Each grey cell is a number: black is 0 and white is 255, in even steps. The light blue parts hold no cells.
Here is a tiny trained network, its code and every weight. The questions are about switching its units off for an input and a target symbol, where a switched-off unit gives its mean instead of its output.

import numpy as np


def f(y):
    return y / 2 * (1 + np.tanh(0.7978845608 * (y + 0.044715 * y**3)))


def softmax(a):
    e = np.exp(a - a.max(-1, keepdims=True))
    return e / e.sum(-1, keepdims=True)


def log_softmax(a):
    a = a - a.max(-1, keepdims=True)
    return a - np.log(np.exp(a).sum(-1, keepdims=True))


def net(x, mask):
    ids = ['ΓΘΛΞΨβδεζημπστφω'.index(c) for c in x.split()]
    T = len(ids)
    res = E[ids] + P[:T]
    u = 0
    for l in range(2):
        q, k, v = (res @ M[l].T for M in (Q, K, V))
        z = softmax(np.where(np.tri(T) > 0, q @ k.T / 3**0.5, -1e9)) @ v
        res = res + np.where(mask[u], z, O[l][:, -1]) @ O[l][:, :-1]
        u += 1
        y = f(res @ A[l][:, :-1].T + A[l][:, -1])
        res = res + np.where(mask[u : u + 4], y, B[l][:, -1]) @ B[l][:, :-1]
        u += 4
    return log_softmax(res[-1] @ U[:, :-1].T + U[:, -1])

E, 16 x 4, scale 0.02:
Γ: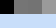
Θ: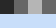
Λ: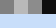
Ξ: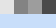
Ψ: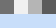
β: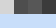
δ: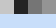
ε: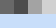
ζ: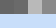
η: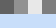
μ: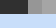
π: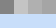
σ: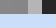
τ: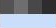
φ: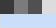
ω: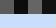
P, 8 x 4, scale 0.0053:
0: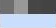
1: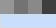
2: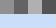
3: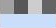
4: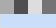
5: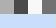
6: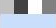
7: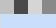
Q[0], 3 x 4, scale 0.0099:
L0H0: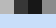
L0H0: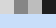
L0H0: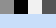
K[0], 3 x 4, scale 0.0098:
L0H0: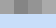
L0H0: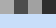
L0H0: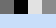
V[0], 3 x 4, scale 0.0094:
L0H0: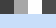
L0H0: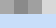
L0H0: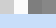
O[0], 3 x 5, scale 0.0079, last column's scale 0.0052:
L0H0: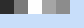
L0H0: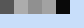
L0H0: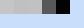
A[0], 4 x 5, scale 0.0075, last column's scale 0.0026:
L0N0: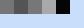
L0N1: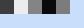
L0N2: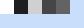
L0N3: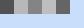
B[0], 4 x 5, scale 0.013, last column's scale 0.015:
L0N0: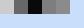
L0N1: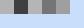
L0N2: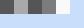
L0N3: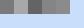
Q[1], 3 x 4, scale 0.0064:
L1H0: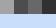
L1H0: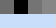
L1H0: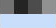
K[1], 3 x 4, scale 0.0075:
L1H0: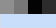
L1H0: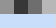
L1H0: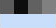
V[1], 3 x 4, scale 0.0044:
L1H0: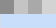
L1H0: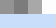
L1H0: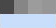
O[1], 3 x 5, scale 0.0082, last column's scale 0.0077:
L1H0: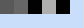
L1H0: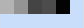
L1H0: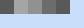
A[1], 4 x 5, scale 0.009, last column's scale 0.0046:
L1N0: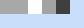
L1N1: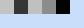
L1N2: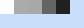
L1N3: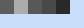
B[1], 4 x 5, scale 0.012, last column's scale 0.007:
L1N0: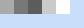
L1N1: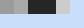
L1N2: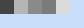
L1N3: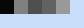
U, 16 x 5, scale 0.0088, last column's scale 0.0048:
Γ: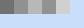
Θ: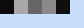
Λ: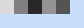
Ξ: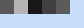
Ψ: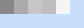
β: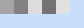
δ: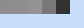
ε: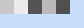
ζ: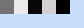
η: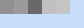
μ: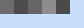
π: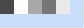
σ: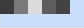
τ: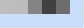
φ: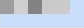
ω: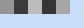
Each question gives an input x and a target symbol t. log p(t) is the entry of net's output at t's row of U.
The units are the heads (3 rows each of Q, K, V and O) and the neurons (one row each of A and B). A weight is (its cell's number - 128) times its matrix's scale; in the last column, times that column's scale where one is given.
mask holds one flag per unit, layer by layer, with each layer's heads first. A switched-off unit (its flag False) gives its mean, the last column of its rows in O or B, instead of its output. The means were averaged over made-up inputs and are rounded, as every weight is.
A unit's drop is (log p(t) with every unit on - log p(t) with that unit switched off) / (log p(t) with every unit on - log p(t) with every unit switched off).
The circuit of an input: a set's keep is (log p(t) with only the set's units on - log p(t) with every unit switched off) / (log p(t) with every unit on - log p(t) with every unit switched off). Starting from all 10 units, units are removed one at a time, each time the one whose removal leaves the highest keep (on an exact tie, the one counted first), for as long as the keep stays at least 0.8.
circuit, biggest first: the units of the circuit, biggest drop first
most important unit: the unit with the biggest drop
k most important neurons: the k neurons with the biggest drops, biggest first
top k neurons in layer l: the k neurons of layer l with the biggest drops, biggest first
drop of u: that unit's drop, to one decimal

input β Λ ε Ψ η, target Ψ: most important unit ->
L0N2
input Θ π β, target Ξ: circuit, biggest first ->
L0N2; L0H0
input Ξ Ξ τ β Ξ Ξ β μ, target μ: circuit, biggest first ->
L0H0; L0N0; L0N2
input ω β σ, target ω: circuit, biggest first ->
L0H0; L1H0
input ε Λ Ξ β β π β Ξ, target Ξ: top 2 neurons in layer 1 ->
L1N3; L1N0
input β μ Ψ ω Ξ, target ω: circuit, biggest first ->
L0H0; L1N0
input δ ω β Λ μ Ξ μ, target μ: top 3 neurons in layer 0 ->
L0N0; L0N2; L0N1
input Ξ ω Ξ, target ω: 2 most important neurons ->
L1N2; L1N0
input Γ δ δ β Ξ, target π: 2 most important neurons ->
L1N0; L1N1
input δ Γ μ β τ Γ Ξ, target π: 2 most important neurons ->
L0N2; L1N0
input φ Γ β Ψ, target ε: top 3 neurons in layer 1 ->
L1N0; L1N1; L1N2
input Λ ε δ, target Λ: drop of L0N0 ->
0.2
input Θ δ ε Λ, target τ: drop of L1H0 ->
0.1
